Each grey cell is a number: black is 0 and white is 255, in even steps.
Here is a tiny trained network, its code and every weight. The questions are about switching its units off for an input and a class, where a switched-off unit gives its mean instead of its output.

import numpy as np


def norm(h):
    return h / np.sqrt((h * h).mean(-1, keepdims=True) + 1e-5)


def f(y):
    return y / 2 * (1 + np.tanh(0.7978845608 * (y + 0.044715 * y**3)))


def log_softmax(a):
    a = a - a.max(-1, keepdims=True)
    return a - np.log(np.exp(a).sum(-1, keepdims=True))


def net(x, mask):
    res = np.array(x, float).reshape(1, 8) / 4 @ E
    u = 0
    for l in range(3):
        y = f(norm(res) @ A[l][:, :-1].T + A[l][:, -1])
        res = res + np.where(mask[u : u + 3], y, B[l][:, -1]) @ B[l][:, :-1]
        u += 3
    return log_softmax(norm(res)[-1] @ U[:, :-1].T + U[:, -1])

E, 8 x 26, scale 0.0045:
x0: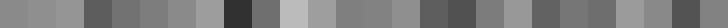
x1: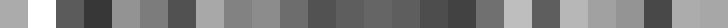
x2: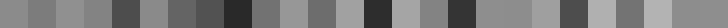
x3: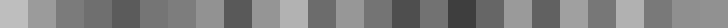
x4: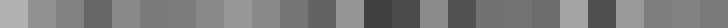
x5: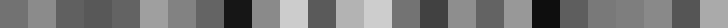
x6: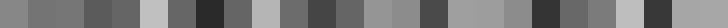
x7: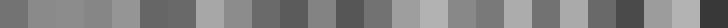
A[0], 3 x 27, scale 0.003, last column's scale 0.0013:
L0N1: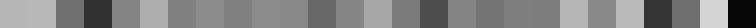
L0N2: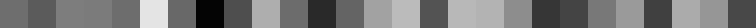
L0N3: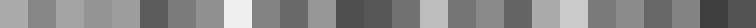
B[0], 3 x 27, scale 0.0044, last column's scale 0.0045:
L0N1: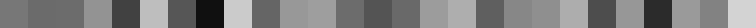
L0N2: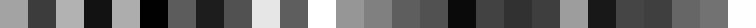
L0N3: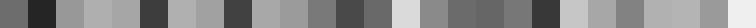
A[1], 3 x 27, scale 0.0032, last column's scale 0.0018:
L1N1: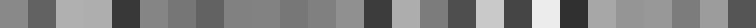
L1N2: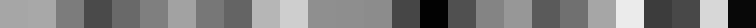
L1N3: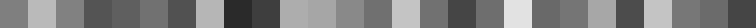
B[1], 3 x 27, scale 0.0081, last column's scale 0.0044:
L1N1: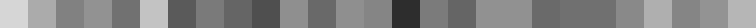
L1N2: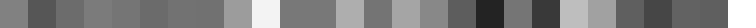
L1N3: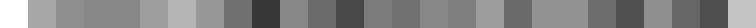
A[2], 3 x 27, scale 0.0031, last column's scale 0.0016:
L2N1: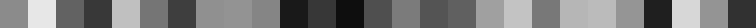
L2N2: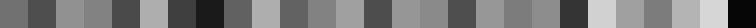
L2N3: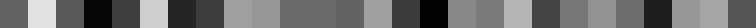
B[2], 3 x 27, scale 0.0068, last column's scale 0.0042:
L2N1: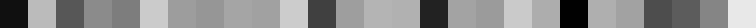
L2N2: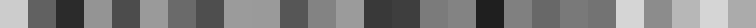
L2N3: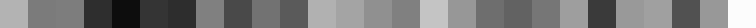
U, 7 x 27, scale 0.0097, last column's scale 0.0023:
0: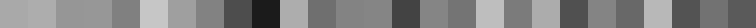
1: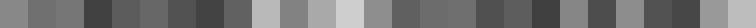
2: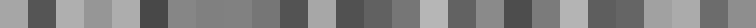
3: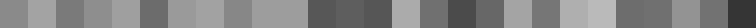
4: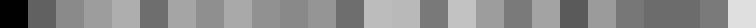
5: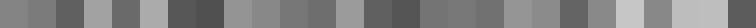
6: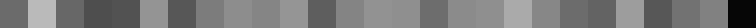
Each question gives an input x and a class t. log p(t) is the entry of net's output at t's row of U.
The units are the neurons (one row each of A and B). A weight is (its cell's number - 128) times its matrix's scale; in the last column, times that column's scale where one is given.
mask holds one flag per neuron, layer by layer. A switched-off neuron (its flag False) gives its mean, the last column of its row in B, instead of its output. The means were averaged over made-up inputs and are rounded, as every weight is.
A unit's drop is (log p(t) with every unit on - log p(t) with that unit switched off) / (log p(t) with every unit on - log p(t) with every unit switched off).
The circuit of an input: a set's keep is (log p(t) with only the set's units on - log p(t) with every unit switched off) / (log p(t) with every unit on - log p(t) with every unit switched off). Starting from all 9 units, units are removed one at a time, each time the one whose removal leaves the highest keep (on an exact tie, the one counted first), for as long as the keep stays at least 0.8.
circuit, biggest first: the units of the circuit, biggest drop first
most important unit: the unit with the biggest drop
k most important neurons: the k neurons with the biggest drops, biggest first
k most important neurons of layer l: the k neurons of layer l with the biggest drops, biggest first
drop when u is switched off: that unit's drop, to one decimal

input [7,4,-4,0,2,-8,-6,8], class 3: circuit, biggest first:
(L2N1)
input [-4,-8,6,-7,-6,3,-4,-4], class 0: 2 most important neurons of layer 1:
(L1N1; L1N2)
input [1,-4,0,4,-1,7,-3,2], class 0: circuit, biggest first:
(L0N2; L1N3)
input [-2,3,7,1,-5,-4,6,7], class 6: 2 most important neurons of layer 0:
(L0N1; L0N3)
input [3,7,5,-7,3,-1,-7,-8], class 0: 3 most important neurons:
(L0N2; L1N3; L1N1)
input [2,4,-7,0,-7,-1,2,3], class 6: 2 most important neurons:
(L2N1; L2N3)
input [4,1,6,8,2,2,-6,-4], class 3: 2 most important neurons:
(L1N2; L1N3)
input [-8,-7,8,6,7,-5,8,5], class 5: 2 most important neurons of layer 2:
(L2N2; L2N3)
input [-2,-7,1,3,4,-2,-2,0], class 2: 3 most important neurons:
(L2N1; L0N3; L1N3)
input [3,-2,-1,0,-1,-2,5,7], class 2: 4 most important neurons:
(L0N2; L2N1; L1N2; L2N3)
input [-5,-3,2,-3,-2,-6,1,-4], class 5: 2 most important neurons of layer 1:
(L1N1; L1N3)
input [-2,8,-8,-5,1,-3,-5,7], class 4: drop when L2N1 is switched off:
0.3
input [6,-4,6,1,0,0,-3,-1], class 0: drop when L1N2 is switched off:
0.0
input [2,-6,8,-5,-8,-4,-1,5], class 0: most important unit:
L1N1
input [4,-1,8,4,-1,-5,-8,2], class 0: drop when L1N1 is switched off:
0.1
